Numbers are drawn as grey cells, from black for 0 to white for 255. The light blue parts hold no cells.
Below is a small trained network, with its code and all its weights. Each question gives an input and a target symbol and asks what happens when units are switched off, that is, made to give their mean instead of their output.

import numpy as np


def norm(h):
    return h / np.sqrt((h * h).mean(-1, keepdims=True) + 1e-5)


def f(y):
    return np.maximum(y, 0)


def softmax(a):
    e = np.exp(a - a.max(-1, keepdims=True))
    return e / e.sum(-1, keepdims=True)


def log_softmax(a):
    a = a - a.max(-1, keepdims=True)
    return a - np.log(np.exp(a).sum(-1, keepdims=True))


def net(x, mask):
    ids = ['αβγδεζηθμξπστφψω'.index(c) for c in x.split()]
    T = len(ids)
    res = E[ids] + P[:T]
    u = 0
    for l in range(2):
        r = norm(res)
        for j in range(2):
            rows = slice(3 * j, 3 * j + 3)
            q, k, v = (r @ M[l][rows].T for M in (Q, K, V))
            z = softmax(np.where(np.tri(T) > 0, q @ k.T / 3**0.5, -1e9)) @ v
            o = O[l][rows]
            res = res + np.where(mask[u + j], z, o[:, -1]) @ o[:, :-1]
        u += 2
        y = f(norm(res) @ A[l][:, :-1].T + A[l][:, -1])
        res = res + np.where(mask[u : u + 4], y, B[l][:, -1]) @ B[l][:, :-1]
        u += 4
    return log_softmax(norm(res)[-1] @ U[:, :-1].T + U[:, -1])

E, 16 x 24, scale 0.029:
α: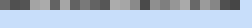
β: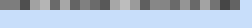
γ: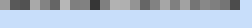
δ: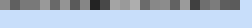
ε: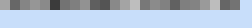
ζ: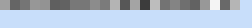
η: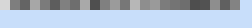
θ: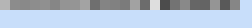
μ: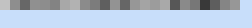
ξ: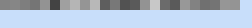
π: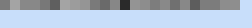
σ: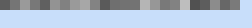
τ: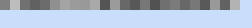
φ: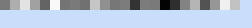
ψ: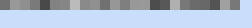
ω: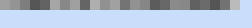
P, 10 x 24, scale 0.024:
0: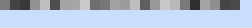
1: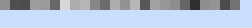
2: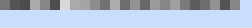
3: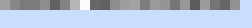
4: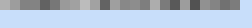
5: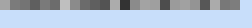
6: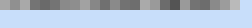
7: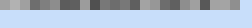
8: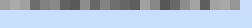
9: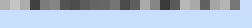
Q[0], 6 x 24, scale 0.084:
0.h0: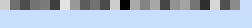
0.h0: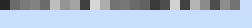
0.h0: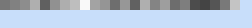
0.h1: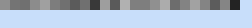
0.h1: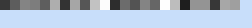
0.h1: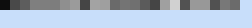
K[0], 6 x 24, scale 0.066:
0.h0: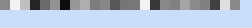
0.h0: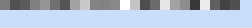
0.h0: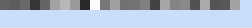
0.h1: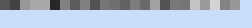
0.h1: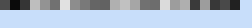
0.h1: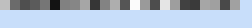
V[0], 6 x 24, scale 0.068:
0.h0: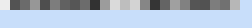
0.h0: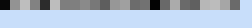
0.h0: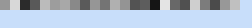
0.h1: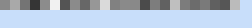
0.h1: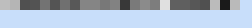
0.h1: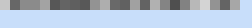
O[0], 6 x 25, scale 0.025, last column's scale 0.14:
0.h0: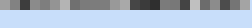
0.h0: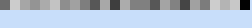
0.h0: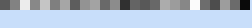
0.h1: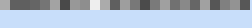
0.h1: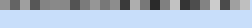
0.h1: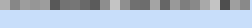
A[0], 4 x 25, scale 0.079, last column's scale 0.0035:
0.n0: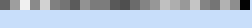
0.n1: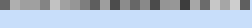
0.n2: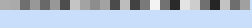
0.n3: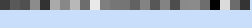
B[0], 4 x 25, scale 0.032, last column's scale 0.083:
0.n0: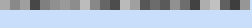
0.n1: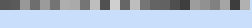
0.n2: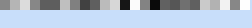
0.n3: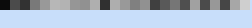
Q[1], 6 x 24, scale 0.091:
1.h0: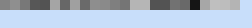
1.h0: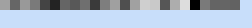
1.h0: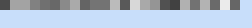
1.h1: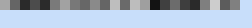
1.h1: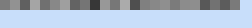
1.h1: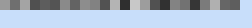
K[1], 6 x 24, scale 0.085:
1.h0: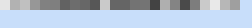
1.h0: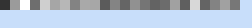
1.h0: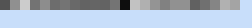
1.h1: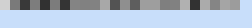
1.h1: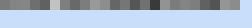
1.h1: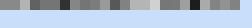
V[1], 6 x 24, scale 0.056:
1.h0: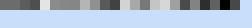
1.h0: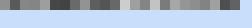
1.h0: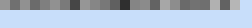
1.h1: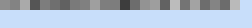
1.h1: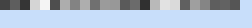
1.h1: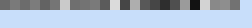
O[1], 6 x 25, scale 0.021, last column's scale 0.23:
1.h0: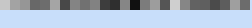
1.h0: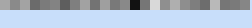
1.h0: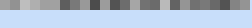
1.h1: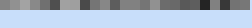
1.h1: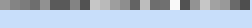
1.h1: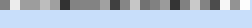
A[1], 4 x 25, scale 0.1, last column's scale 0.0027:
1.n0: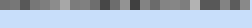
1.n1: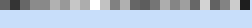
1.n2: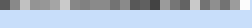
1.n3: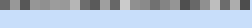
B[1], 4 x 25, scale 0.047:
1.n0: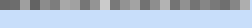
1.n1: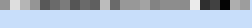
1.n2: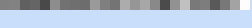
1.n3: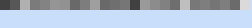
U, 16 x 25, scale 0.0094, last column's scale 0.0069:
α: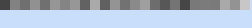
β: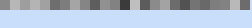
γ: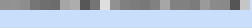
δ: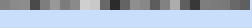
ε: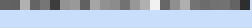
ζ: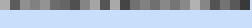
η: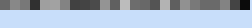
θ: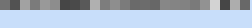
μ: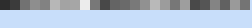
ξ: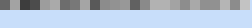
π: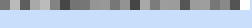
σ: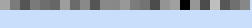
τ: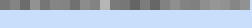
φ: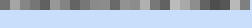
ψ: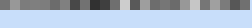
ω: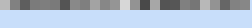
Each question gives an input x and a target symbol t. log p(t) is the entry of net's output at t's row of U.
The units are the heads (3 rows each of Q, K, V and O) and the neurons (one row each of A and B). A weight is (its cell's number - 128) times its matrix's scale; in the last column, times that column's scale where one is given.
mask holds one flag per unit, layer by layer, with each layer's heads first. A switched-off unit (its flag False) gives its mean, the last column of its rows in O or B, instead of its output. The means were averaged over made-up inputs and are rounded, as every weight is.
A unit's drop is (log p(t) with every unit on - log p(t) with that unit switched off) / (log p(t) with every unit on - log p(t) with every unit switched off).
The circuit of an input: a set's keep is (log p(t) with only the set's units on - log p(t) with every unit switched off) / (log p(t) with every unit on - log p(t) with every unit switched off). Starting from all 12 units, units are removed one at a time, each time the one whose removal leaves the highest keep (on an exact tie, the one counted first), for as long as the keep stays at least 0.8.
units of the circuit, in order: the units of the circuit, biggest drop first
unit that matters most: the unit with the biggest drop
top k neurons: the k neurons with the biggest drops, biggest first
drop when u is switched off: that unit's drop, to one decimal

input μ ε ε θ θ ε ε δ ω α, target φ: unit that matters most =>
0.h1
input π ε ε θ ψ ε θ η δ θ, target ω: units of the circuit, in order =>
[0.n2, 0.h1]
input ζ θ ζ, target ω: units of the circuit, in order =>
[0.n2, 0.h0]
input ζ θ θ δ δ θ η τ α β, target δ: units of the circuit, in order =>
[0.n0, 0.h0]
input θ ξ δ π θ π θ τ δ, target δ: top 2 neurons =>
[0.n0, 0.n2]
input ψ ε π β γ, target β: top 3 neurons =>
[0.n3, 1.n2, 1.n3]
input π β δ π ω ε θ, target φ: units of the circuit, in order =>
[0.h0, 1.n2]
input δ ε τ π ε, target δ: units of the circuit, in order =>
[0.n0, 0.h0]
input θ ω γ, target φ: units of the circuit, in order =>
[1.n2, 0.h0]
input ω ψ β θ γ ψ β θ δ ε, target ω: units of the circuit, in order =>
[0.n2, 0.h1]
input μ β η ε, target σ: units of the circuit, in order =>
[0.h0, 0.h1]
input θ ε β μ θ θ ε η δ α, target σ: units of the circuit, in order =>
[0.h1, 0.h0]
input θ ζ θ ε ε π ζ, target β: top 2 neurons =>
[0.n3, 1.n2]
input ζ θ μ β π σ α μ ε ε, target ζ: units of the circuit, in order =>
[0.h0]
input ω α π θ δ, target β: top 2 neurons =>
[1.n2, 1.n3]
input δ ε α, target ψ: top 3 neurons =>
[0.n2, 1.n3, 0.n3]
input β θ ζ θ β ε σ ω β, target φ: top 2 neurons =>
[1.n1, 1.n2]
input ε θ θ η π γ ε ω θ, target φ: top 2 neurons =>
[1.n1, 1.n2]
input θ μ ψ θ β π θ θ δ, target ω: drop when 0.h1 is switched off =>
0.1
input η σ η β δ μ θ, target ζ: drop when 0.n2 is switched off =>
0.2
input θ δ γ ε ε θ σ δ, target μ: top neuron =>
[0.n2]
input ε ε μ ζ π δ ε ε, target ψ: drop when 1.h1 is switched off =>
0.0
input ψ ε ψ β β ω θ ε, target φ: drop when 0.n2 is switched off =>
0.2
